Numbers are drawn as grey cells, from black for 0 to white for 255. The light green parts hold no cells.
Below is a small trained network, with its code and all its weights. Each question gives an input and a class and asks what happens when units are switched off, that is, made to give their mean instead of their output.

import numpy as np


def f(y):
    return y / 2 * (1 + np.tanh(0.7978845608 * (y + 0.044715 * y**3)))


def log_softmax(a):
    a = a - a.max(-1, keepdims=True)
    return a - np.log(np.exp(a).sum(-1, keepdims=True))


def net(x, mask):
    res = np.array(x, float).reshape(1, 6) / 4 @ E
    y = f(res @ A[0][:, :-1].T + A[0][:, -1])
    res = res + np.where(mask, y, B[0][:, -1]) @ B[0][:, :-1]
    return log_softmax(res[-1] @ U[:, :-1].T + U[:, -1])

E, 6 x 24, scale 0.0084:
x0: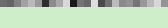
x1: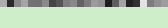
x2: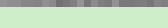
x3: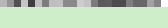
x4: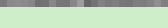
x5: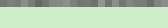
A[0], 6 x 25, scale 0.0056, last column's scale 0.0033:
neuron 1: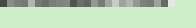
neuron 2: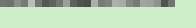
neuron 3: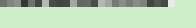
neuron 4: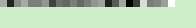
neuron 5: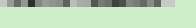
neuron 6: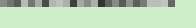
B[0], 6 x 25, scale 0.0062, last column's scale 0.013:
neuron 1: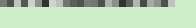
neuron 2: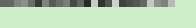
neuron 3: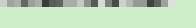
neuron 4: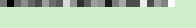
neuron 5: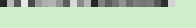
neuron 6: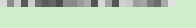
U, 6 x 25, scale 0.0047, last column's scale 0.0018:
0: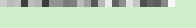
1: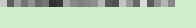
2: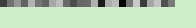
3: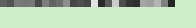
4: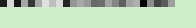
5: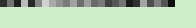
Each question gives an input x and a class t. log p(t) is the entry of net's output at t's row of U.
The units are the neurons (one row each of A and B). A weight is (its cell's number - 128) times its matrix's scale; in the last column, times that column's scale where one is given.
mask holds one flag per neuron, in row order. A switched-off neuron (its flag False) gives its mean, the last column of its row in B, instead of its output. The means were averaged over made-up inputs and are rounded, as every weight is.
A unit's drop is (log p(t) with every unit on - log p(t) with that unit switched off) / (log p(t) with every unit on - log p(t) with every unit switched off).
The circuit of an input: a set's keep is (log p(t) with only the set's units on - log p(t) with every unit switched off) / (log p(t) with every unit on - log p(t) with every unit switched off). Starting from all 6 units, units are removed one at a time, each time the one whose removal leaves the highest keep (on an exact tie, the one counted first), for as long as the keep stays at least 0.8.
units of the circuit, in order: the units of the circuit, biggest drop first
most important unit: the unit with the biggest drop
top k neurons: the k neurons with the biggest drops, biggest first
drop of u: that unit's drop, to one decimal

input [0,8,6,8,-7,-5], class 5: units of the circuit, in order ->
[neuron 5]
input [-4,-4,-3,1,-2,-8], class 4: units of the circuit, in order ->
[neuron 6; neuron 4]
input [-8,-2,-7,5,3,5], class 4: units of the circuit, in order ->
[neuron 4; neuron 5]
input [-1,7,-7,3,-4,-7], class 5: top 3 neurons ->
[neuron 3; neuron 6; neuron 5]
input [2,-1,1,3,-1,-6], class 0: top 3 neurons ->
[neuron 4; neuron 6; neuron 2]
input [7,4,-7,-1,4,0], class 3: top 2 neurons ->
[neuron 2; neuron 3]
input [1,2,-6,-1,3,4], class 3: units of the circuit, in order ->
[neuron 6; neuron 3]
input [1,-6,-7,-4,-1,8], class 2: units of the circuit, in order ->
[neuron 6; neuron 1]
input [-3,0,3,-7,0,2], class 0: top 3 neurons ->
[neuron 4; neuron 3; neuron 1]
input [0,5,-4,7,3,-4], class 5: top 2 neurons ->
[neuron 5; neuron 3]
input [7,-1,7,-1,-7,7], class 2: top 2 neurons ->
[neuron 4; neuron 1]
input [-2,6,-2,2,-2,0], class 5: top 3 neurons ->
[neuron 6; neuron 3; neuron 5]
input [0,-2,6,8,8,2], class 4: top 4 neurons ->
[neuron 5; neuron 3; neuron 4; neuron 1]
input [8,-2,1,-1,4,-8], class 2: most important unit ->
neuron 2
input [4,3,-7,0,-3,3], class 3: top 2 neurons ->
[neuron 3; neuron 2]
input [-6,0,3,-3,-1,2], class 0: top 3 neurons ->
[neuron 4; neuron 3; neuron 2]
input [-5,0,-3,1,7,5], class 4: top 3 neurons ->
[neuron 4; neuron 6; neuron 5]
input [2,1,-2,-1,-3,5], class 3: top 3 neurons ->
[neuron 3; neuron 6; neuron 5]
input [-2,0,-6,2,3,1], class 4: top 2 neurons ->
[neuron 4; neuron 6]
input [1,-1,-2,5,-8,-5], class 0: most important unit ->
neuron 6
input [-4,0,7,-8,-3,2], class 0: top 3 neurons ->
[neuron 4; neuron 3; neuron 1]
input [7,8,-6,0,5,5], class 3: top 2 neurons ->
[neuron 2; neuron 3]
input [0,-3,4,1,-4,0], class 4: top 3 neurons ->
[neuron 3; neuron 6; neuron 4]
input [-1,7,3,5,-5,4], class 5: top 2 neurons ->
[neuron 5; neuron 3]
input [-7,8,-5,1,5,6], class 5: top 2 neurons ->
[neuron 5; neuron 6]
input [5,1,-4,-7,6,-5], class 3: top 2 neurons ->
[neuron 2; neuron 5]
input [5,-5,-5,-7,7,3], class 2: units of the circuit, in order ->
[neuron 1]
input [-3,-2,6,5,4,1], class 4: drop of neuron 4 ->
0.4
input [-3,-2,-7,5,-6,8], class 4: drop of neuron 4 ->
0.5
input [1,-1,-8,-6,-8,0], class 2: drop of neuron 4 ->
0.2
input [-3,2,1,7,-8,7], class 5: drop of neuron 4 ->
0.0
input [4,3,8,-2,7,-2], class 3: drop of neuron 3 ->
0.1
